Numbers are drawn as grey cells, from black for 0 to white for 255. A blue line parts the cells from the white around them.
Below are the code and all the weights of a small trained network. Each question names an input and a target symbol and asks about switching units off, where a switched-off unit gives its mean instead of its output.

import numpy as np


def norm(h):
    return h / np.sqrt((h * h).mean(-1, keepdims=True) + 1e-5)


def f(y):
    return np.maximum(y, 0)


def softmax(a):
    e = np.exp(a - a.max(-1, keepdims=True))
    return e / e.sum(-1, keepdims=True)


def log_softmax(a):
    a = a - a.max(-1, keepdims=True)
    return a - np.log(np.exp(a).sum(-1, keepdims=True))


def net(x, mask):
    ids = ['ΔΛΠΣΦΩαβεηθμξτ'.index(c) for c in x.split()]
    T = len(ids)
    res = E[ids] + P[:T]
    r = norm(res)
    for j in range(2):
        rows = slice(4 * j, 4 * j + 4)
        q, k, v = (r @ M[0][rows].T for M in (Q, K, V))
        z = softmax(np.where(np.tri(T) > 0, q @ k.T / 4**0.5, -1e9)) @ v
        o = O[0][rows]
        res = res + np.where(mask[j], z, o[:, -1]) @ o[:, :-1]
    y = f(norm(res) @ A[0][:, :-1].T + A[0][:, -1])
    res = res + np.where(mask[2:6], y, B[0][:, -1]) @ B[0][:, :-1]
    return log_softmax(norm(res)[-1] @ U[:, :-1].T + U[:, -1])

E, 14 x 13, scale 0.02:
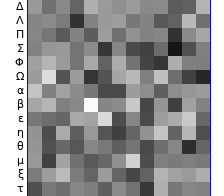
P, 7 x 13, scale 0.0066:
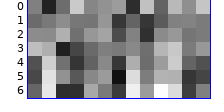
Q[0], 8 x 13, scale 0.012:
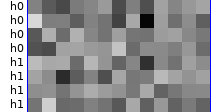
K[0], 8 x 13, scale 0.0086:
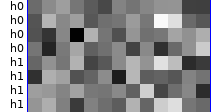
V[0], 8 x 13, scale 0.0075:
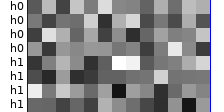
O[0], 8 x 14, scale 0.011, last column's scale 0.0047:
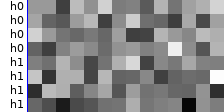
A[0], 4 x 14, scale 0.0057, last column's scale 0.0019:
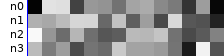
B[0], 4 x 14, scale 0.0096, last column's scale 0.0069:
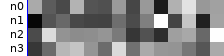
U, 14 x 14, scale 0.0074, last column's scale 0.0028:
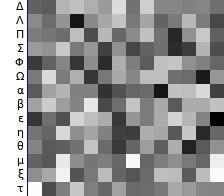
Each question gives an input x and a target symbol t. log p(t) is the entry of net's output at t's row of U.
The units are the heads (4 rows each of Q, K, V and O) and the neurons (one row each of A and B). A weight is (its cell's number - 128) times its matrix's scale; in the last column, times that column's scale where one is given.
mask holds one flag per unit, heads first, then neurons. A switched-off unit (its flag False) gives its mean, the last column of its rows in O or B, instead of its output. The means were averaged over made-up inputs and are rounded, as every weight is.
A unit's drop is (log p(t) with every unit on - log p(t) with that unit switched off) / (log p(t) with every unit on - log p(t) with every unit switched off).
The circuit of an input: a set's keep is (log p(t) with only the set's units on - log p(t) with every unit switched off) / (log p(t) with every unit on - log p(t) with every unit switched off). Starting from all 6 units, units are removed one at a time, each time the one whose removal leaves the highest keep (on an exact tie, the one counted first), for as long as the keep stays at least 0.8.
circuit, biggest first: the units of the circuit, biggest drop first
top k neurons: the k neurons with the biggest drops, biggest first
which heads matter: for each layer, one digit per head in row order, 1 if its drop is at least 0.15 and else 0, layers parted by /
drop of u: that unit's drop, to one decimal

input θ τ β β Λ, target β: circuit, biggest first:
(h0)
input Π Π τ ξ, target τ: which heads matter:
01
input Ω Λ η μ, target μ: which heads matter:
01
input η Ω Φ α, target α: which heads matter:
10
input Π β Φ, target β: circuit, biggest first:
(h0; h1)
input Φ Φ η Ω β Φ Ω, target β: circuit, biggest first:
(h1; h0)
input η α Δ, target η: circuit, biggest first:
(h1; n1)
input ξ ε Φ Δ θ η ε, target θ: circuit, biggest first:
(h1; h0)
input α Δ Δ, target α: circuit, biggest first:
(h1; n0)
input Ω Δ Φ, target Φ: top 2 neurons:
(n1; n2)
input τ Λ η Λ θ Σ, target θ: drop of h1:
0.7
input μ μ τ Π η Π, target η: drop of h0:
0.3
